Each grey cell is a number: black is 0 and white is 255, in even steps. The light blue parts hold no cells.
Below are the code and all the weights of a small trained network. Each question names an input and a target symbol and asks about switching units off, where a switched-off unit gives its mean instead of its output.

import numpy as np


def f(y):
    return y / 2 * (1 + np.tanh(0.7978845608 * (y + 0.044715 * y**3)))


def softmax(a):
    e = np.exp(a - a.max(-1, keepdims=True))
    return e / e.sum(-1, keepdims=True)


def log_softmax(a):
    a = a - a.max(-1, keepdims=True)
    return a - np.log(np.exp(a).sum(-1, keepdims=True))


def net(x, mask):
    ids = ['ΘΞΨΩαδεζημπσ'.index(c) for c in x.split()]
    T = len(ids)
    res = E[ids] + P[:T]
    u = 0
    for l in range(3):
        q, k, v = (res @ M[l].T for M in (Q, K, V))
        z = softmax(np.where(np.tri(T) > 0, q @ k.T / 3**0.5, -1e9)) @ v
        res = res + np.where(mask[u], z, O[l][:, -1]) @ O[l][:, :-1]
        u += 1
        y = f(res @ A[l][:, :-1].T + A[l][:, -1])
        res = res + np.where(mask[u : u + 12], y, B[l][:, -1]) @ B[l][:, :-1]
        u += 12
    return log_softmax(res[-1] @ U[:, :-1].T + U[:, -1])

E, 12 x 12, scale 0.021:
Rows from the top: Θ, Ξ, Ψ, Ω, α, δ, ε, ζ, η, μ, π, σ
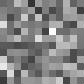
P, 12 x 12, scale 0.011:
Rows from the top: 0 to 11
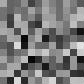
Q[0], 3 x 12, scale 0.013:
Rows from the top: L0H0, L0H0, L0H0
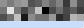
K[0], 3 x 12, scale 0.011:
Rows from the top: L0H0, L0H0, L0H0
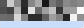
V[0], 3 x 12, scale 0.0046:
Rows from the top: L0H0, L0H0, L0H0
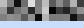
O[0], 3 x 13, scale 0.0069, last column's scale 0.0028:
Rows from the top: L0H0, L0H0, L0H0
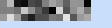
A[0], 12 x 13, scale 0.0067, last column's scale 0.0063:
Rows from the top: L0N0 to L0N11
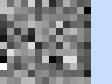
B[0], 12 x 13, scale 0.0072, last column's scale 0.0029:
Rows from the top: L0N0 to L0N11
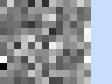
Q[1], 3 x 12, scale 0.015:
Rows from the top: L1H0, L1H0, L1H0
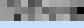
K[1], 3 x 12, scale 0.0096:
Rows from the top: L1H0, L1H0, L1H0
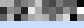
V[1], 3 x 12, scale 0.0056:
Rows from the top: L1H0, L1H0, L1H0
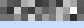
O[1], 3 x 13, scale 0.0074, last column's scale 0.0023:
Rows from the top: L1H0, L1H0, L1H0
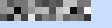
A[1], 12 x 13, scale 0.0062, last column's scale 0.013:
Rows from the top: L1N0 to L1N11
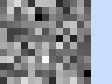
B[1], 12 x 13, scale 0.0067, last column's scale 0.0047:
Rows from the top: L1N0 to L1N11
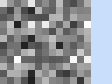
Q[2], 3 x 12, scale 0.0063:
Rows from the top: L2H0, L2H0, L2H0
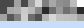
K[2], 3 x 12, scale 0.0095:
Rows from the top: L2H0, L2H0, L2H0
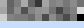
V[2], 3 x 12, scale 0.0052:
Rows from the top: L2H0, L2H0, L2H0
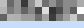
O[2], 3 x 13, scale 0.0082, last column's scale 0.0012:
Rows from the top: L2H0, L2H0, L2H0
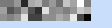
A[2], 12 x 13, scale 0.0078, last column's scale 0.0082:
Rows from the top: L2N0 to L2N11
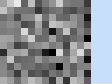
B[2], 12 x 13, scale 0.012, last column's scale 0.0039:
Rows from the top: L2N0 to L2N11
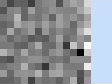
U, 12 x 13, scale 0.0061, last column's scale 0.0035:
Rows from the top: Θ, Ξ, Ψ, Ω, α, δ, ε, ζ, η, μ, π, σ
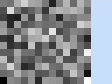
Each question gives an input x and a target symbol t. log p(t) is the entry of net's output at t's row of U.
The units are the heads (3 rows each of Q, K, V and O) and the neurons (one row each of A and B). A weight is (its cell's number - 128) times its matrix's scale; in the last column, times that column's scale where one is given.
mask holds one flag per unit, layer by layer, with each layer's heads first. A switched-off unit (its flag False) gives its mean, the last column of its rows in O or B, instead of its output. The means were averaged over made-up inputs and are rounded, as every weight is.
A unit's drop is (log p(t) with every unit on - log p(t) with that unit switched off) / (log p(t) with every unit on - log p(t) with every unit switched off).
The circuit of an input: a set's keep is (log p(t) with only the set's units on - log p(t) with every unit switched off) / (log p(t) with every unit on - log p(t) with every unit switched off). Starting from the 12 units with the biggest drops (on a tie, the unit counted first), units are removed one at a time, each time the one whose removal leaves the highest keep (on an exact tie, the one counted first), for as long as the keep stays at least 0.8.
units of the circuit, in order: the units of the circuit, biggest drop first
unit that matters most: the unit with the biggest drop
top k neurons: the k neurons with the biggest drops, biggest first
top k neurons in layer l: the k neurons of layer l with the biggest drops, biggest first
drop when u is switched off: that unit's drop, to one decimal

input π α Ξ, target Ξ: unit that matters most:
L0N0
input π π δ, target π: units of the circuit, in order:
[L1H0; L0N8]
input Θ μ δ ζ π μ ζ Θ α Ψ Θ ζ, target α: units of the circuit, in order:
[L1H0; L0H0; L2H0]
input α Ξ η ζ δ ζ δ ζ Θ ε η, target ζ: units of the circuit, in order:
[L0H0; L2N6]
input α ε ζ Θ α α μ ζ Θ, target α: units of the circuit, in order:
[L0H0; L2H0; L1N0]
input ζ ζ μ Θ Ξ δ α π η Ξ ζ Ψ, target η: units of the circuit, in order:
[L0H0; L2N7]
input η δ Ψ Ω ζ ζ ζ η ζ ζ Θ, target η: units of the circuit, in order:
[L0H0; L1H0; L2N7]
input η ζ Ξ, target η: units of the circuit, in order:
[L0H0; L0N0; L2N7]
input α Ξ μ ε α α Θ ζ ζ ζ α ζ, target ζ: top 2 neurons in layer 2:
[L2N6; L2N0]
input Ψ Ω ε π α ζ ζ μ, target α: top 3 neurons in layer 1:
[L1N0; L1N3; L1N8]
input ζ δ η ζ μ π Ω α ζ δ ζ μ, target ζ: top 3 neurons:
[L2N3; L2N6; L0N9]
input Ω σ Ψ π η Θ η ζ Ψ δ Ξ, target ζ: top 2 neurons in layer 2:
[L2N3; L2N6]
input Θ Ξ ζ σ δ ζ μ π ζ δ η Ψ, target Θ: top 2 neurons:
[L2N4; L2N0]
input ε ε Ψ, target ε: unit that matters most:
L1H0
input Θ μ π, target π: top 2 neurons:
[L1N8; L0N8]
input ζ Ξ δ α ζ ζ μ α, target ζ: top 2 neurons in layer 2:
[L2N6; L2N2]
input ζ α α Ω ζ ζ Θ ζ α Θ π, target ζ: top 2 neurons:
[L2N6; L0N8]
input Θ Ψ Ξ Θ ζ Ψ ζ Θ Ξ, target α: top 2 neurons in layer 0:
[L0N8; L0N3]
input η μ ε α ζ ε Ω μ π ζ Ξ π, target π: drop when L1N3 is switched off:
-0.1
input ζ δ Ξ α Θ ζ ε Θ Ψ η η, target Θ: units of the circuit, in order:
[L0H0]
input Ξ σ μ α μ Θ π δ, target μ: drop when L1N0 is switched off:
0.1
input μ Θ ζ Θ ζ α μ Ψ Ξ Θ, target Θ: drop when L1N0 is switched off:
0.2
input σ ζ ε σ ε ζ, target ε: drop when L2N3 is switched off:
0.0
